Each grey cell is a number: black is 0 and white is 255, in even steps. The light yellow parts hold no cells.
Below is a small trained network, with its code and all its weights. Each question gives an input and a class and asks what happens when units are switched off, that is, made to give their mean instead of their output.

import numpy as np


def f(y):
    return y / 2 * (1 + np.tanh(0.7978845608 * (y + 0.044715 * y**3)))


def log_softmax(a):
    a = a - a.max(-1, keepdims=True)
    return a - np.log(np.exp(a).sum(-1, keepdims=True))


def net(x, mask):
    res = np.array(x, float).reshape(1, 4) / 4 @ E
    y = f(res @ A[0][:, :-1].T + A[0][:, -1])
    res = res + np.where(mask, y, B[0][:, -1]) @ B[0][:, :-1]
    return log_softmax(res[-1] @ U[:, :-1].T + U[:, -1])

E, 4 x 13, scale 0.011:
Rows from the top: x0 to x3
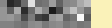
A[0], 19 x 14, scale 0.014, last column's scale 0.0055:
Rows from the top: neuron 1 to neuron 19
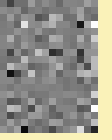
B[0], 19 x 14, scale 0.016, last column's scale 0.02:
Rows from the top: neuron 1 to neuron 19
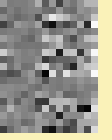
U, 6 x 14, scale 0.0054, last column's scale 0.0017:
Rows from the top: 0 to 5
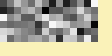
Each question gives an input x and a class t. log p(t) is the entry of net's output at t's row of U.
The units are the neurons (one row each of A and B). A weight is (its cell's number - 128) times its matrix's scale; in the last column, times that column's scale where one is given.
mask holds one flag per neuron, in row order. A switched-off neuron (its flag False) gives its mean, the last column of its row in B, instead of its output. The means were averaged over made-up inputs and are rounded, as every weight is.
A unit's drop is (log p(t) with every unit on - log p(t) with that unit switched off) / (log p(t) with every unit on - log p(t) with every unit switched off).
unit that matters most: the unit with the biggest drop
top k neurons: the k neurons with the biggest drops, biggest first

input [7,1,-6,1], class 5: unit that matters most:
neuron 8
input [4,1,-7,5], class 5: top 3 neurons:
[neuron 8; neuron 19; neuron 17]
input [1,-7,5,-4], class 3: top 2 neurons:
[neuron 3; neuron 15]
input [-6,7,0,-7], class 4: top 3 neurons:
[neuron 8; neuron 4; neuron 16]
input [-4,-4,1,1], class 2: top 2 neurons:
[neuron 19; neuron 10]
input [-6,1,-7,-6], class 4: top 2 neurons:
[neuron 8; neuron 19]
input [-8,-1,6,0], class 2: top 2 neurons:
[neuron 10; neuron 4]
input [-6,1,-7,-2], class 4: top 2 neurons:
[neuron 8; neuron 19]
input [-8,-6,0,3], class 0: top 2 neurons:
[neuron 4; neuron 8]
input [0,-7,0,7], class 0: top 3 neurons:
[neuron 4; neuron 11; neuron 8]
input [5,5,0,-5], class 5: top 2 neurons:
[neuron 4; neuron 8]
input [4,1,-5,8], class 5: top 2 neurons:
[neuron 8; neuron 19]
